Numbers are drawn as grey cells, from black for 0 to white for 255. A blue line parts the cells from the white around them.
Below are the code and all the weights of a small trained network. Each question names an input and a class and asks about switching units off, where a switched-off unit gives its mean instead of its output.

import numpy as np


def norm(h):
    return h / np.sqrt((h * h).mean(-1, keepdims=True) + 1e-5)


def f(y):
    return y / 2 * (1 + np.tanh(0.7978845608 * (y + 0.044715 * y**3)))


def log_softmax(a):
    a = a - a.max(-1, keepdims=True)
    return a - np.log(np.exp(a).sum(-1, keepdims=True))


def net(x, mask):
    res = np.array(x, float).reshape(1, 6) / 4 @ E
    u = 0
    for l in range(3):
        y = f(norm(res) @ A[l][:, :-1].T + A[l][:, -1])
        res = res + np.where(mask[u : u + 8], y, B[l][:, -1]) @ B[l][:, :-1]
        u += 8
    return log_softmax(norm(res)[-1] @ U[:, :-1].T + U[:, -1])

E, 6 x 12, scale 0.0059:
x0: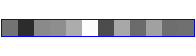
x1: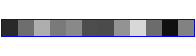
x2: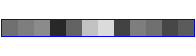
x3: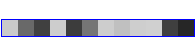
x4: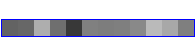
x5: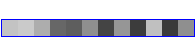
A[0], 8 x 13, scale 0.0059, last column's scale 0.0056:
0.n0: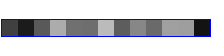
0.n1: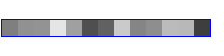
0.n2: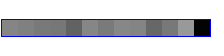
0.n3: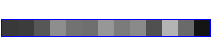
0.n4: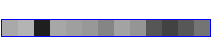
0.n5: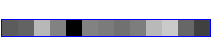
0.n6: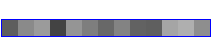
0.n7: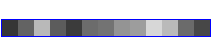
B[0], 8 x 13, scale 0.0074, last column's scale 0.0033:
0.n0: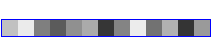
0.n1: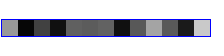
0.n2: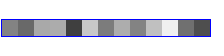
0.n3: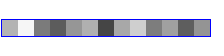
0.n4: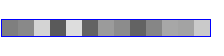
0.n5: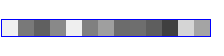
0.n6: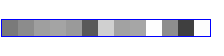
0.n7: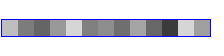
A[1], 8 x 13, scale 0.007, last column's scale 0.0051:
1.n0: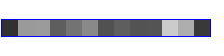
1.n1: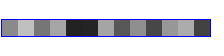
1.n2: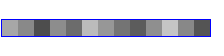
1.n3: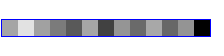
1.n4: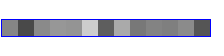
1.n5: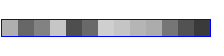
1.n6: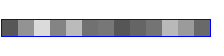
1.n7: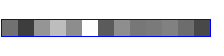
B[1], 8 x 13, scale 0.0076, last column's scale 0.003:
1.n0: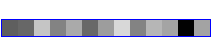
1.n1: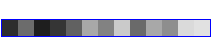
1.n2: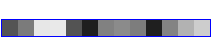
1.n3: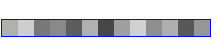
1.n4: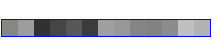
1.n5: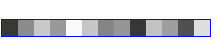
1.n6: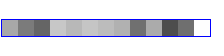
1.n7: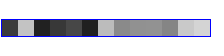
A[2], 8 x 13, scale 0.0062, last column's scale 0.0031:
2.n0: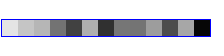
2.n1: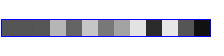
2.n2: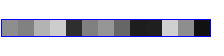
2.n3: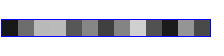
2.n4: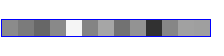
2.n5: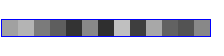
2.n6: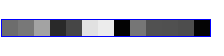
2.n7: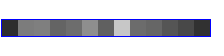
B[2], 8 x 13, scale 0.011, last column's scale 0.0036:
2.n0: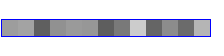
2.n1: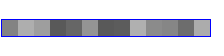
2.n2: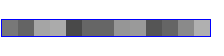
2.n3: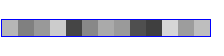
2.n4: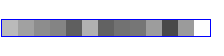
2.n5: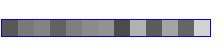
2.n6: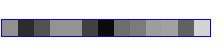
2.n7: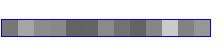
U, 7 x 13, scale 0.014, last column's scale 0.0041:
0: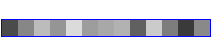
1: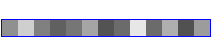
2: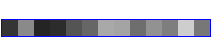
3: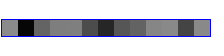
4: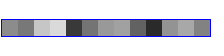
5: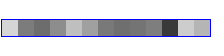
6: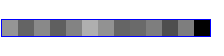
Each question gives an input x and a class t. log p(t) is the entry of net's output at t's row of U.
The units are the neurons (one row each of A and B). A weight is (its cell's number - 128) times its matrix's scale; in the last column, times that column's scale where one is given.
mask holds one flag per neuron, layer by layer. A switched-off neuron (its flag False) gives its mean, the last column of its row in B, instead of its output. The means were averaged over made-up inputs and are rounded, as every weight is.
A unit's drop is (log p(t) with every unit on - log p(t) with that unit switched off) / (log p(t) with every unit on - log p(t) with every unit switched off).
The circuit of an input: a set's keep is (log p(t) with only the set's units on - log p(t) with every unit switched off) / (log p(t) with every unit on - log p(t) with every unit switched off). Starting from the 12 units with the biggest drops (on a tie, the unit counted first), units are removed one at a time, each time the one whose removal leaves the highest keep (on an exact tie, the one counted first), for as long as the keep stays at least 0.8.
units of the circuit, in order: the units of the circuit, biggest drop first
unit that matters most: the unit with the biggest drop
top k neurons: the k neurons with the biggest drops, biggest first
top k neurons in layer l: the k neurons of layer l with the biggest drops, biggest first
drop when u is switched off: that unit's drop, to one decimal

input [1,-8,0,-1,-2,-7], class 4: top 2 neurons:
(1.n2; 2.n2)
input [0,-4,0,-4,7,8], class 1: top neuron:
(1.n3)
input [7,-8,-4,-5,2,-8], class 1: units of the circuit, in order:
(2.n1; 0.n0)
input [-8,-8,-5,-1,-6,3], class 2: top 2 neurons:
(1.n1; 2.n3)
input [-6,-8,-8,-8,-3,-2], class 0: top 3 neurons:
(1.n0; 1.n6; 0.n6)
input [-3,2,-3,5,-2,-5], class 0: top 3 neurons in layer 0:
(0.n4; 0.n7; 0.n5)
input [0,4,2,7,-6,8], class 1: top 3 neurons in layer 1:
(1.n3; 1.n6; 1.n0)
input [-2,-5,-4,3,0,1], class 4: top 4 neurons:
(1.n2; 0.n6; 2.n2; 2.n6)
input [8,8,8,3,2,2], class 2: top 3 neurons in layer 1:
(1.n7; 1.n4; 1.n2)
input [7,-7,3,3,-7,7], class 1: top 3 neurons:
(1.n3; 2.n0; 2.n5)
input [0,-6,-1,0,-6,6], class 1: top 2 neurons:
(1.n3; 2.n0)
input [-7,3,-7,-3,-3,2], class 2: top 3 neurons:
(1.n1; 2.n6; 0.n4)
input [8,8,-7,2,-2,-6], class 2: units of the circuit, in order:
(1.n7; 1.n4)
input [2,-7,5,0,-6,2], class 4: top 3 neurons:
(1.n2; 2.n2; 0.n1)
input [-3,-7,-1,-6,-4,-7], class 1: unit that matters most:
2.n1
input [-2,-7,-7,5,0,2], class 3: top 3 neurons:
(0.n1; 2.n3; 0.n6)
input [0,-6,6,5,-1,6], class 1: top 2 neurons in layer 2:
(2.n0; 2.n5)
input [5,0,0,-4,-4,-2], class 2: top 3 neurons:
(1.n7; 0.n4; 1.n4)
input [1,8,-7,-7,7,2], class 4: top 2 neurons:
(2.n3; 1.n5)
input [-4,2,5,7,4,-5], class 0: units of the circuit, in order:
(1.n5)
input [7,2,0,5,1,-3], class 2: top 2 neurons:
(1.n7; 0.n6)
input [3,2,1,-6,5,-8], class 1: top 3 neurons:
(0.n0; 0.n3; 2.n1)
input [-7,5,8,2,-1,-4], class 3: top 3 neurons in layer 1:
(1.n7; 1.n4; 1.n2)
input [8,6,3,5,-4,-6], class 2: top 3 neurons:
(1.n7; 0.n6; 1.n4)
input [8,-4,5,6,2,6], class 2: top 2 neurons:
(1.n7; 0.n6)
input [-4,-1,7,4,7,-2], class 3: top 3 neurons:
(2.n6; 1.n6; 0.n6)
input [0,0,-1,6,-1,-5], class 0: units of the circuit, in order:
(1.n5)
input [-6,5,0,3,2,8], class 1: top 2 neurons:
(1.n3; 2.n0)
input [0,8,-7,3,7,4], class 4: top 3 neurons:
(2.n3; 2.n6; 0.n6)
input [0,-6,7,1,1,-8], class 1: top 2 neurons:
(2.n1; 0.n0)
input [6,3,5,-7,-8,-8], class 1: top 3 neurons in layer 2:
(2.n1; 2.n4; 2.n7)
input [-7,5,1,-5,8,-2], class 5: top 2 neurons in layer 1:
(1.n6; 1.n7)
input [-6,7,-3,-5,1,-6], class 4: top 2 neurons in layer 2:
(2.n3; 2.n5)
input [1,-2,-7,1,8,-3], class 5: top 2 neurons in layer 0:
(0.n5; 0.n7)
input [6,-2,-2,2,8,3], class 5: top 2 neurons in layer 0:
(0.n5; 0.n7)
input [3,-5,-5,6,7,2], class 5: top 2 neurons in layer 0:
(0.n5; 0.n6)
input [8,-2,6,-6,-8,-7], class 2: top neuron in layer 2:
(2.n0)
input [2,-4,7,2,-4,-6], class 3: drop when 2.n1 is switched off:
-0.1
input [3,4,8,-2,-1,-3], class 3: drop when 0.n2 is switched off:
0.0
